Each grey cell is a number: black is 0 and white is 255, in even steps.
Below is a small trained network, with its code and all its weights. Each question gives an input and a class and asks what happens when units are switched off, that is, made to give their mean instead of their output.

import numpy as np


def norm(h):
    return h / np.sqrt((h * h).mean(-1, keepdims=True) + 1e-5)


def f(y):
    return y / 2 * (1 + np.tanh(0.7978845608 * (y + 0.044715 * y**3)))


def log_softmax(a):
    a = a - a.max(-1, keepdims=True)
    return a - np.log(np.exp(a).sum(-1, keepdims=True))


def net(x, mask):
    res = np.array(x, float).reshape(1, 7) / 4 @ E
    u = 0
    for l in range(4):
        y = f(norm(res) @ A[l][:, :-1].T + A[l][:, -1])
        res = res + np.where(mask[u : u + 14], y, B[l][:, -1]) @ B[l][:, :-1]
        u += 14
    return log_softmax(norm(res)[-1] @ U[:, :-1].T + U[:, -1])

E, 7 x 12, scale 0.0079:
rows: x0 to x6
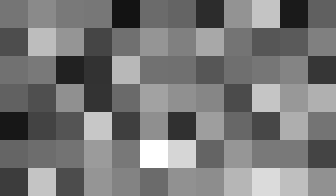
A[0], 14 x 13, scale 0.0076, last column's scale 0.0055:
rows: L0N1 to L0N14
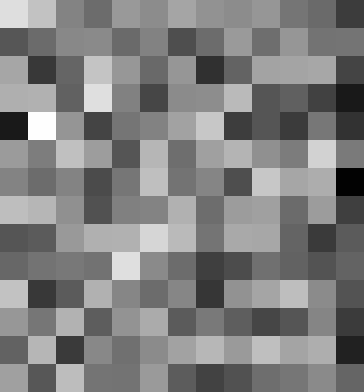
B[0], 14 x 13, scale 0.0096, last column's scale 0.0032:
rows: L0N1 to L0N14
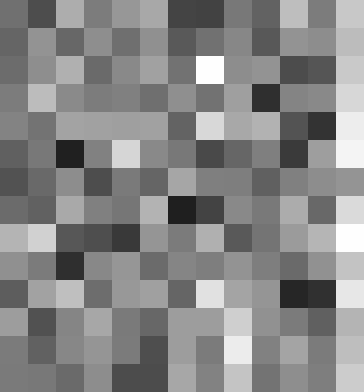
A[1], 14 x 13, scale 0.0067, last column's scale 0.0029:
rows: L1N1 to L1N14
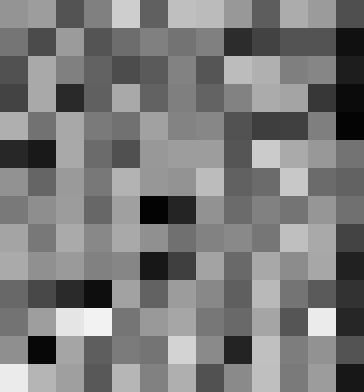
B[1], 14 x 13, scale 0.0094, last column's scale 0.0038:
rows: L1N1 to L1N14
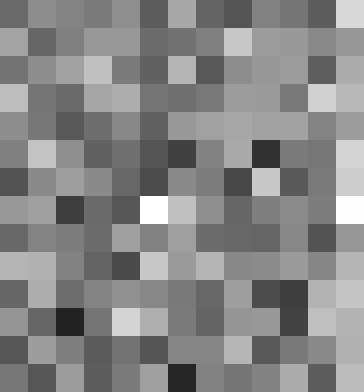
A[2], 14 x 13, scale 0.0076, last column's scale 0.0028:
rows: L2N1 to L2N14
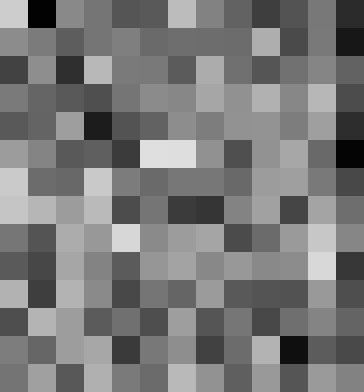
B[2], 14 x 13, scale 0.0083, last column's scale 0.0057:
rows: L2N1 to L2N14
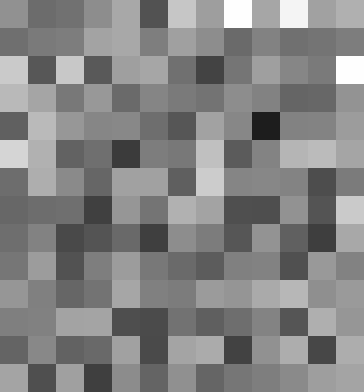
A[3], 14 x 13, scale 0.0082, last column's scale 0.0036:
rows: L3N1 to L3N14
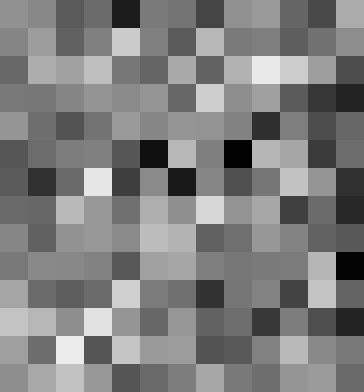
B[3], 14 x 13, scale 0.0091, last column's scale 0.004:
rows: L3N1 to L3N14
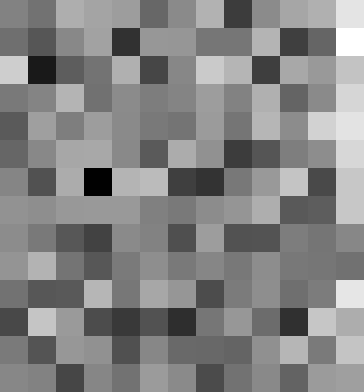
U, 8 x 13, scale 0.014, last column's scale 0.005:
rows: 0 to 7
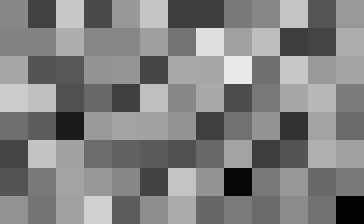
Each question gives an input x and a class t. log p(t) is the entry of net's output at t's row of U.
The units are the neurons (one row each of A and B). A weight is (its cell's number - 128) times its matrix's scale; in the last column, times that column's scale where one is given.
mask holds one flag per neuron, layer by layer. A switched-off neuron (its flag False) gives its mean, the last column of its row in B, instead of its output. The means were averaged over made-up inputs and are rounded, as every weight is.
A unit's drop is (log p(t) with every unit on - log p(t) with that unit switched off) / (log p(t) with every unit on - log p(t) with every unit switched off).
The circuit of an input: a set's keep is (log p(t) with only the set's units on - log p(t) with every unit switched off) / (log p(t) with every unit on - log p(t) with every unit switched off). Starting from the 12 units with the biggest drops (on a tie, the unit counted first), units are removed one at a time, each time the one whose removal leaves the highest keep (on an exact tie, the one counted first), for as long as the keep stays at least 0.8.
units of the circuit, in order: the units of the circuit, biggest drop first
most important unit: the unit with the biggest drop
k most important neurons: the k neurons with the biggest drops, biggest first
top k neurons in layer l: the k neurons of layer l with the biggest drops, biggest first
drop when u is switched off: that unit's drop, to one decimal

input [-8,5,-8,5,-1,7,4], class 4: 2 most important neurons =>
L1N12; L0N6
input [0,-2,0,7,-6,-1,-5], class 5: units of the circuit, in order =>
L1N13; L2N5
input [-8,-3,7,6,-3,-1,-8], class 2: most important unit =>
L2N1
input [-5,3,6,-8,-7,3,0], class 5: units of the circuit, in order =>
L3N12; L0N4
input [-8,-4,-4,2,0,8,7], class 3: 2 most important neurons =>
L0N9; L2N6
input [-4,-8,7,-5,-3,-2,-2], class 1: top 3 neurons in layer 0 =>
L0N11; L0N3; L0N6
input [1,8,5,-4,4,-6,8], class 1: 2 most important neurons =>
L0N5; L2N1
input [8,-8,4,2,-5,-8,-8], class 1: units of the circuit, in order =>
L0N11; L0N3
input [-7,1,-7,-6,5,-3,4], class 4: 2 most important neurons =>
L1N12; L0N6
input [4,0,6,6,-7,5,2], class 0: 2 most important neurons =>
L0N8; L0N6
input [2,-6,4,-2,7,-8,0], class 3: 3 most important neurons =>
L1N8; L1N10; L2N6
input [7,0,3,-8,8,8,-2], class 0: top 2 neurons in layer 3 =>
L3N7; L3N6
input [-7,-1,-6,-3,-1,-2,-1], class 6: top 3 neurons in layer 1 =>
L1N1; L1N7; L1N11
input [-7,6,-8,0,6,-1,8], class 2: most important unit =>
L0N13
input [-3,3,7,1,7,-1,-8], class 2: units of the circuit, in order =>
L2N1; L0N12; L1N2
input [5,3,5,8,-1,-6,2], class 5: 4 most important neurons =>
L1N11; L0N7; L1N6; L0N9
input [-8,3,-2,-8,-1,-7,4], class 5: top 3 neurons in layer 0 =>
L0N4; L0N9; L0N3
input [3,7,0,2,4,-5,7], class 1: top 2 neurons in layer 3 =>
L3N8; L3N4
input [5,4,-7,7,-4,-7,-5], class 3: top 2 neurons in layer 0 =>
L0N14; L0N11
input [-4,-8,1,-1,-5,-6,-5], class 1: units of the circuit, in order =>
L0N11
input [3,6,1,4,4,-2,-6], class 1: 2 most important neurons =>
L0N5; L3N4
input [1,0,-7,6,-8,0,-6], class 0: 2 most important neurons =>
L0N8; L1N14
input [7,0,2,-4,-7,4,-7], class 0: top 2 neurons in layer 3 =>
L3N13; L3N3
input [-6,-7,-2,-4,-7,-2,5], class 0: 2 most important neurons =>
L0N1; L3N13
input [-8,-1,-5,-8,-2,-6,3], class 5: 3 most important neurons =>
L3N12; L0N4; L2N8
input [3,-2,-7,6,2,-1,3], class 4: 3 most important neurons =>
L0N6; L1N12; L3N11
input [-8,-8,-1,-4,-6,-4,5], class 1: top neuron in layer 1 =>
L1N10
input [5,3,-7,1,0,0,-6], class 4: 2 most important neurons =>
L0N6; L1N12
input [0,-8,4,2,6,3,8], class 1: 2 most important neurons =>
L0N11; L0N3
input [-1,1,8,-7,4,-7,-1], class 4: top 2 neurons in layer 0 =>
L0N10; L0N9
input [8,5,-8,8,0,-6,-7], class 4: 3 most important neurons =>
L0N6; L1N12; L2N10
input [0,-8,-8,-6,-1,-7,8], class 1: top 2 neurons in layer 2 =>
L2N1; L2N7
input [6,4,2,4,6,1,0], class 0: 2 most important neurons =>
L3N7; L1N7
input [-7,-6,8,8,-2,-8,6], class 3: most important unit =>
L1N10
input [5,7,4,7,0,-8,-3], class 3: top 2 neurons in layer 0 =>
L0N11; L0N3
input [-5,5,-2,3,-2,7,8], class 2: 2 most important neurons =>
L0N13; L3N3
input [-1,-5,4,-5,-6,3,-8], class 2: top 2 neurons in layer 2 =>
L2N1; L2N3
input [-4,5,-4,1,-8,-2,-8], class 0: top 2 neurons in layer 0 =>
L0N8; L0N1
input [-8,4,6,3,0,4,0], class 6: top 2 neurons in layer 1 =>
L1N7; L1N1
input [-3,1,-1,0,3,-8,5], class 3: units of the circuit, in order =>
L1N8
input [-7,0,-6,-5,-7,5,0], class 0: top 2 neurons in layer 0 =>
L0N1; L0N8
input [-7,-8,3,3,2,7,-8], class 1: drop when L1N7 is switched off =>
0.3
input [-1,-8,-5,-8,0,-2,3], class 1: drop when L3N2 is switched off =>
0.1
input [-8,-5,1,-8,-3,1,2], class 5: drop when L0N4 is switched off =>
0.5
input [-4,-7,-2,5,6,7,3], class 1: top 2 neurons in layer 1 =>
L1N8; L1N6
